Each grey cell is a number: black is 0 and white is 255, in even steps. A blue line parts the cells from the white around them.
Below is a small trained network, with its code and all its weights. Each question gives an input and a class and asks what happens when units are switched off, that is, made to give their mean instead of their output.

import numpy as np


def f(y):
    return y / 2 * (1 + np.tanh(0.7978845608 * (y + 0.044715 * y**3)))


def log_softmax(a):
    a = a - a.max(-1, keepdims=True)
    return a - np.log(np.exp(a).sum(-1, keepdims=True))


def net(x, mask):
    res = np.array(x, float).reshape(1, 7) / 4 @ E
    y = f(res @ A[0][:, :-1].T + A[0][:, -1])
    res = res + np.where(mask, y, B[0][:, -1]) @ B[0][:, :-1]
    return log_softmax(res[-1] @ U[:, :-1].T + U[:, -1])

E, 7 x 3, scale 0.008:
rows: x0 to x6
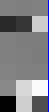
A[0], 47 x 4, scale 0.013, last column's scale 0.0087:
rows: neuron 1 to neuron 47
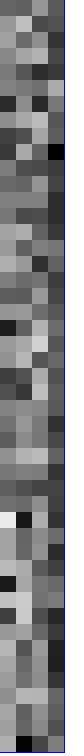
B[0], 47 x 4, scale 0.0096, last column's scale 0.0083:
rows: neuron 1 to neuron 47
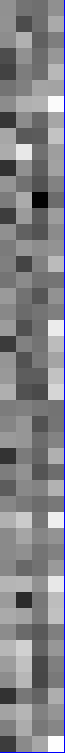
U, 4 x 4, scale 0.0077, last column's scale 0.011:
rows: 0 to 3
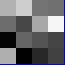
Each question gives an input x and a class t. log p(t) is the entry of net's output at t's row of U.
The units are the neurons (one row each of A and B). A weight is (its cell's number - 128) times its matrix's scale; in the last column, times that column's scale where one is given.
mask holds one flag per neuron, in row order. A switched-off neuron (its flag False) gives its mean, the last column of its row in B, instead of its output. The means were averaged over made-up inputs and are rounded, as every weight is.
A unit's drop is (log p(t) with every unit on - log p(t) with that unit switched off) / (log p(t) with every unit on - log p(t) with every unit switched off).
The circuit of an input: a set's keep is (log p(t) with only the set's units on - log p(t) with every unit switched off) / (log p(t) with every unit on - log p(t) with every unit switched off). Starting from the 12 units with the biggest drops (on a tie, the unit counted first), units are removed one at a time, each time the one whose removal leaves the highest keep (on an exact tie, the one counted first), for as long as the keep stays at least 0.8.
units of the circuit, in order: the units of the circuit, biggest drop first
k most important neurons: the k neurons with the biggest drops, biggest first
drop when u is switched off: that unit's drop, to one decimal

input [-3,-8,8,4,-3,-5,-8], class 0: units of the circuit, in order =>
(neuron 33)
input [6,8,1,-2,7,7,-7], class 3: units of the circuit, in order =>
(neuron 25; neuron 47)
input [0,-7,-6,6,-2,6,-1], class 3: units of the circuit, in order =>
(neuron 38; neuron 7)
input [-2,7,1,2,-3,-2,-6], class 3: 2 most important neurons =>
(neuron 25; neuron 7)
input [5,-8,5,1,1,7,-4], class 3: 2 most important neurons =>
(neuron 38; neuron 47)
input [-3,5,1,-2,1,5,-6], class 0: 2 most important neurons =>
(neuron 33; neuron 41)
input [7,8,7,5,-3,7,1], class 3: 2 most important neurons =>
(neuron 25; neuron 21)
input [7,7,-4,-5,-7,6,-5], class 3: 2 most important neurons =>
(neuron 25; neuron 47)
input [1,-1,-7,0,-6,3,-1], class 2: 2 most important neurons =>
(neuron 37; neuron 7)
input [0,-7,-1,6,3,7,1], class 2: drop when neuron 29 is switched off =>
0.2
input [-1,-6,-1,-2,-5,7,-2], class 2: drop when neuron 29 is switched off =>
0.1
